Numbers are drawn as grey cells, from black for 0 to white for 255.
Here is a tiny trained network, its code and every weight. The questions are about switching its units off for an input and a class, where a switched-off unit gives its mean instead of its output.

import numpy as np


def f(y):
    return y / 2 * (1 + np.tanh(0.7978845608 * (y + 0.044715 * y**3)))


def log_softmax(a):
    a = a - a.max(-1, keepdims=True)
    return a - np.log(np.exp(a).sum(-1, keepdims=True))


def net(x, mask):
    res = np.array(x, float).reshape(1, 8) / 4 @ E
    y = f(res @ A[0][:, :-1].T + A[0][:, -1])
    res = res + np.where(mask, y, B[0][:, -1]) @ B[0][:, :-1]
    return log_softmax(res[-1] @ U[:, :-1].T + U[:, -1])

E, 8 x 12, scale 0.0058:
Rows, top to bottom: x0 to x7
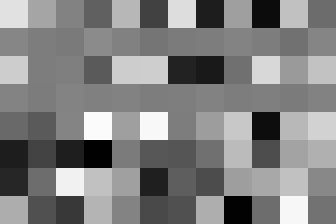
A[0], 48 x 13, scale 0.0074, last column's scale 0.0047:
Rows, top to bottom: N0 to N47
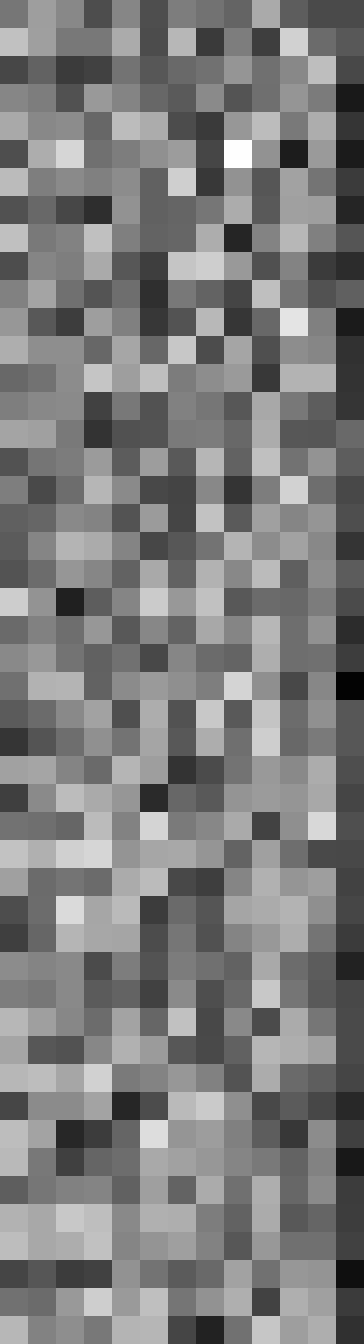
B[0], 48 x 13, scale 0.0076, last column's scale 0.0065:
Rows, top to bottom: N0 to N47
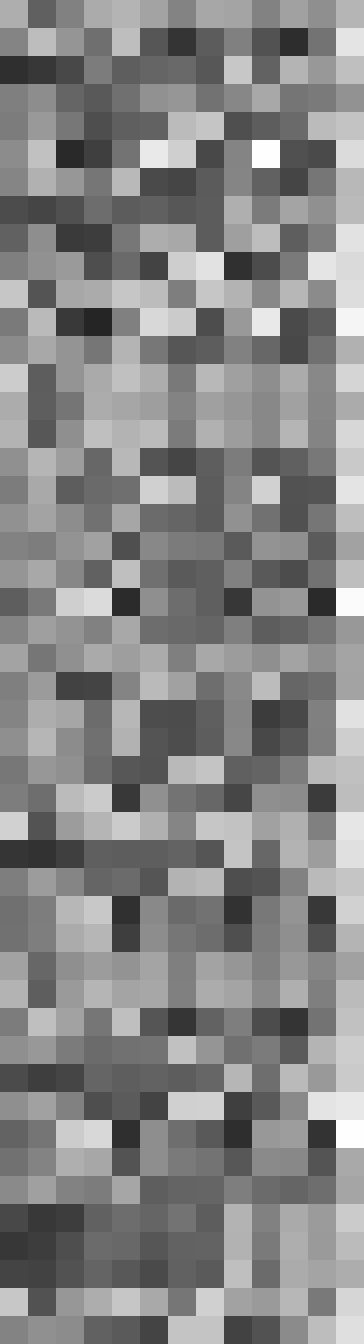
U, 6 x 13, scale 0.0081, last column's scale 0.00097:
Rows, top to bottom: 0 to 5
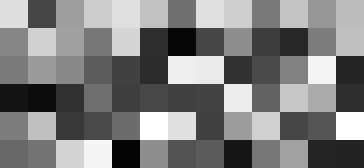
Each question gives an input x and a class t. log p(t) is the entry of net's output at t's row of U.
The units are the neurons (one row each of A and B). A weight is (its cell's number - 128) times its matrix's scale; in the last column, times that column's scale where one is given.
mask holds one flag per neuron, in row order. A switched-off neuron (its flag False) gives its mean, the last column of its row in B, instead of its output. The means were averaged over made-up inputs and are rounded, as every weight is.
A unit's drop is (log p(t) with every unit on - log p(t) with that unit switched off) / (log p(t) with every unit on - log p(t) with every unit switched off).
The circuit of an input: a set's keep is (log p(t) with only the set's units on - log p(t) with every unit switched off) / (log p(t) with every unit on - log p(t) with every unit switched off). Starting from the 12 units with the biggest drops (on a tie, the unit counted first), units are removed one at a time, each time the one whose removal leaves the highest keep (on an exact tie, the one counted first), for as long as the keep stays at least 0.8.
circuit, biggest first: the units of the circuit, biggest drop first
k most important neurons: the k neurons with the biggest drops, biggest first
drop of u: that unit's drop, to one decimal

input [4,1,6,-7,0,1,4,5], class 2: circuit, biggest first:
N47
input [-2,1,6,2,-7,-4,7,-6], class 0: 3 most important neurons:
N10, N35, N0
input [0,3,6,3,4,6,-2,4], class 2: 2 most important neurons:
N31, N37
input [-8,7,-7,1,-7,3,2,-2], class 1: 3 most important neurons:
N26, N25, N16
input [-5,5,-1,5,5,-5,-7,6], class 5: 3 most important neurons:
N21, N40, N5
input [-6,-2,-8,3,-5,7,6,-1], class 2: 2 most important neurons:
N39, N9
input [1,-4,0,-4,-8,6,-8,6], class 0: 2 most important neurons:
N10, N15
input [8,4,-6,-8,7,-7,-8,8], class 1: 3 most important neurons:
N1, N36, N6
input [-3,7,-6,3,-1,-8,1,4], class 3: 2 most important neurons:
N30, N38
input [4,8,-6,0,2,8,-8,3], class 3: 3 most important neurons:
N2, N7, N45
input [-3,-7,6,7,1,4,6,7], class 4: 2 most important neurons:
N17, N11
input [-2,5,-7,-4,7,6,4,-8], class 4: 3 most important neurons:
N5, N24, N10
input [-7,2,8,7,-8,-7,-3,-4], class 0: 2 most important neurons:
N15, N10
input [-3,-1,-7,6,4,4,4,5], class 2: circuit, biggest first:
N9
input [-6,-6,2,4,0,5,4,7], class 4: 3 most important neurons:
N11, N17, N1
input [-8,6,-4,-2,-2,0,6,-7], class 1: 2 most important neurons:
N26, N25
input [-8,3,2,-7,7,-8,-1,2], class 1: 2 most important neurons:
N25, N16
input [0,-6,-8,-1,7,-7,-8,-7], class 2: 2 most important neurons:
N39, N9
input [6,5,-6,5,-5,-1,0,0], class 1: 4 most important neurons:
N1, N36, N6, N12
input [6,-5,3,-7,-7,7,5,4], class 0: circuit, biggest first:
N10
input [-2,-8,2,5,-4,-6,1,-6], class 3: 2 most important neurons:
N30, N43
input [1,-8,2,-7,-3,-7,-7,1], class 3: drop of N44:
0.3
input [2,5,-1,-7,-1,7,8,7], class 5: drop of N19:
0.5
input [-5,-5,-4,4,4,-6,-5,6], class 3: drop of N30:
0.4
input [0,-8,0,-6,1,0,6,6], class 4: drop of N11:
0.6
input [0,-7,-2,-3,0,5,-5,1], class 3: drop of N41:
-0.1
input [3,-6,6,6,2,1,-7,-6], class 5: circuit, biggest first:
N40
